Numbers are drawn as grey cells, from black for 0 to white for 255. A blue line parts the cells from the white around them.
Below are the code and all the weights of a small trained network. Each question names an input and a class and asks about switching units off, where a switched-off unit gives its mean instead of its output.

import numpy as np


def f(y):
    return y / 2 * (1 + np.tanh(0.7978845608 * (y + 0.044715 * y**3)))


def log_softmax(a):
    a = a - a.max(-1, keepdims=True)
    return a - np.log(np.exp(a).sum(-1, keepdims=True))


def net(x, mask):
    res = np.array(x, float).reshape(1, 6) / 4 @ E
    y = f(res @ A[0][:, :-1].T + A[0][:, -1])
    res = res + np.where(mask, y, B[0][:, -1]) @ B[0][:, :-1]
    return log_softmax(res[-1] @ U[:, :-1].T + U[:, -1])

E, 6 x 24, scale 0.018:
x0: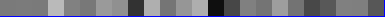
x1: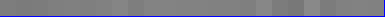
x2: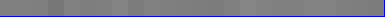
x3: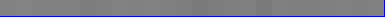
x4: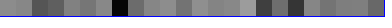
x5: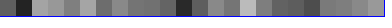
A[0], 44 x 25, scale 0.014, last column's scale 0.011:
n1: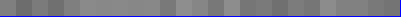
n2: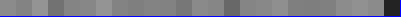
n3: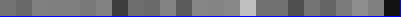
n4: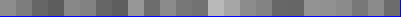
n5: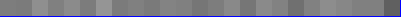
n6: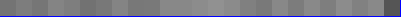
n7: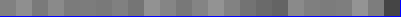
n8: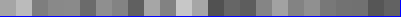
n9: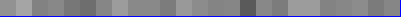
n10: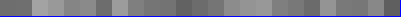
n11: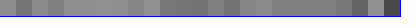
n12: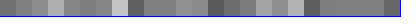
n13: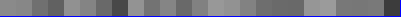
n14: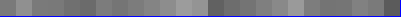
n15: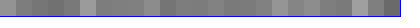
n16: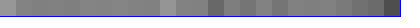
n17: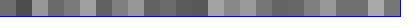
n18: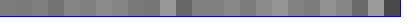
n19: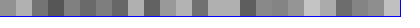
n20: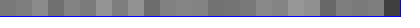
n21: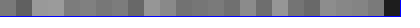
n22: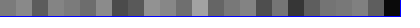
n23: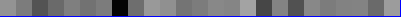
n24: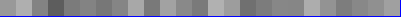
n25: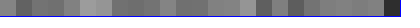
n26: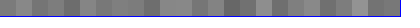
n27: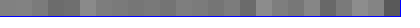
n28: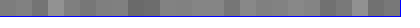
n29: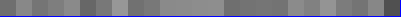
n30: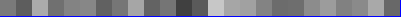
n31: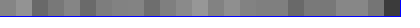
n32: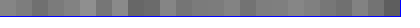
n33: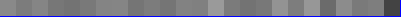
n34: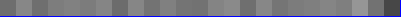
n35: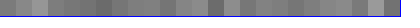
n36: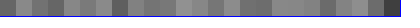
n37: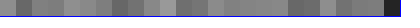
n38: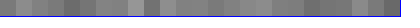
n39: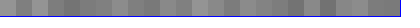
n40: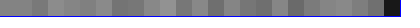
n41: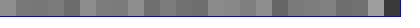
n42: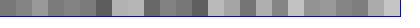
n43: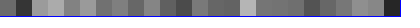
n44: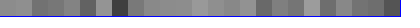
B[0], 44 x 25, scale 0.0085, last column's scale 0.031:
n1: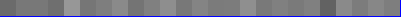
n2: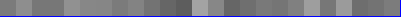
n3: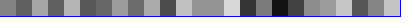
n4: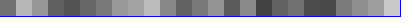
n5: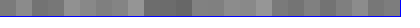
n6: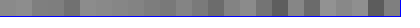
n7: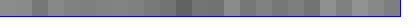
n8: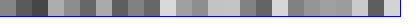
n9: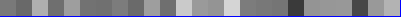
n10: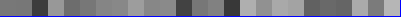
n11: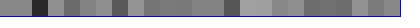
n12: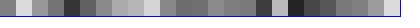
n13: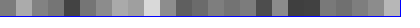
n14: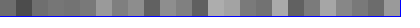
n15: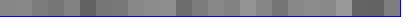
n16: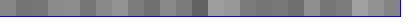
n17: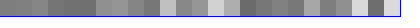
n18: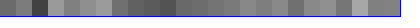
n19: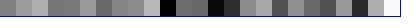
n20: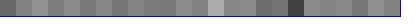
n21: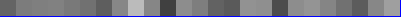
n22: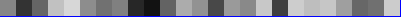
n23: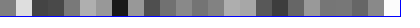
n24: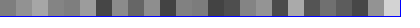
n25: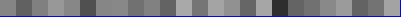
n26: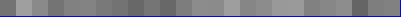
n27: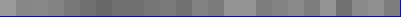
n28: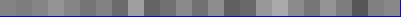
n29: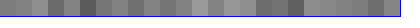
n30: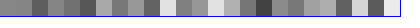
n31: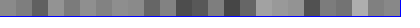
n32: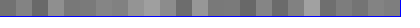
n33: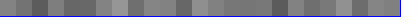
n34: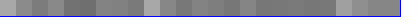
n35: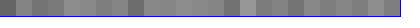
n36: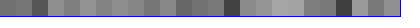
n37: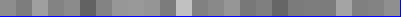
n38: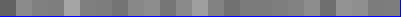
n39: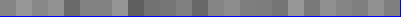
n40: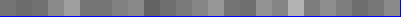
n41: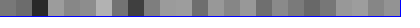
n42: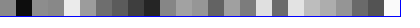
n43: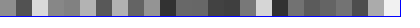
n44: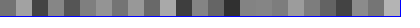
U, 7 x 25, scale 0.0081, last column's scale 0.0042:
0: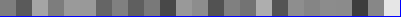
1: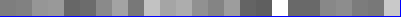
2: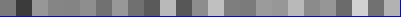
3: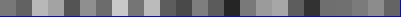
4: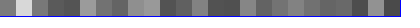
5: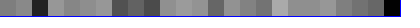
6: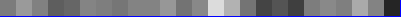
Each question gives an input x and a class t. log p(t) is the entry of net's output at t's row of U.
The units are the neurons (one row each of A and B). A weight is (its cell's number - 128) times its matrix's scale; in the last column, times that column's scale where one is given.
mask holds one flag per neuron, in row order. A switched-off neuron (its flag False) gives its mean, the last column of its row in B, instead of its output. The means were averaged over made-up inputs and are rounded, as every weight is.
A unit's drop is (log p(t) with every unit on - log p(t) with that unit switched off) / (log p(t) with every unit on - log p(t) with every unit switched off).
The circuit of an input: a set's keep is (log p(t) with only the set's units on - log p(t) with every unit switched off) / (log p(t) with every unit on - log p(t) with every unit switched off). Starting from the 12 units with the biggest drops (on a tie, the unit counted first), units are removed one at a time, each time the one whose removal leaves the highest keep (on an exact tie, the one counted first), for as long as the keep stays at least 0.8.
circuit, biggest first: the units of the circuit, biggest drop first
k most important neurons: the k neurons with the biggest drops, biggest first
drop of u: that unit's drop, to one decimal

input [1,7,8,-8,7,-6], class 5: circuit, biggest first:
(n8)
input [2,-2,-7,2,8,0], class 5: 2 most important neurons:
(n22 n23)
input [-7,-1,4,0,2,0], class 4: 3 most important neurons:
(n19 n24 n8)
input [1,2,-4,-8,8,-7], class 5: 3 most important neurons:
(n8 n22 n43)
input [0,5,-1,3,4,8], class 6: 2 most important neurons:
(n30 n17)
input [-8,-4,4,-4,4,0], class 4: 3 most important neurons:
(n19 n24 n8)
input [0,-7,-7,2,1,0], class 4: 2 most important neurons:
(n42 n30)
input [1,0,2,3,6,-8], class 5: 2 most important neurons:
(n8 n22)
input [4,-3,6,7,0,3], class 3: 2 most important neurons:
(n42 n23)
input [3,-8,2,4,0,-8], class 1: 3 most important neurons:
(n8 n42 n23)
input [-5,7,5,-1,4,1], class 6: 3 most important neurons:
(n30 n17 n43)
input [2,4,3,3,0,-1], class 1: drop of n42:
0.2
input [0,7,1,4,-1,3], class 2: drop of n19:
0.5
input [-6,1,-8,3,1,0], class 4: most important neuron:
(n19)
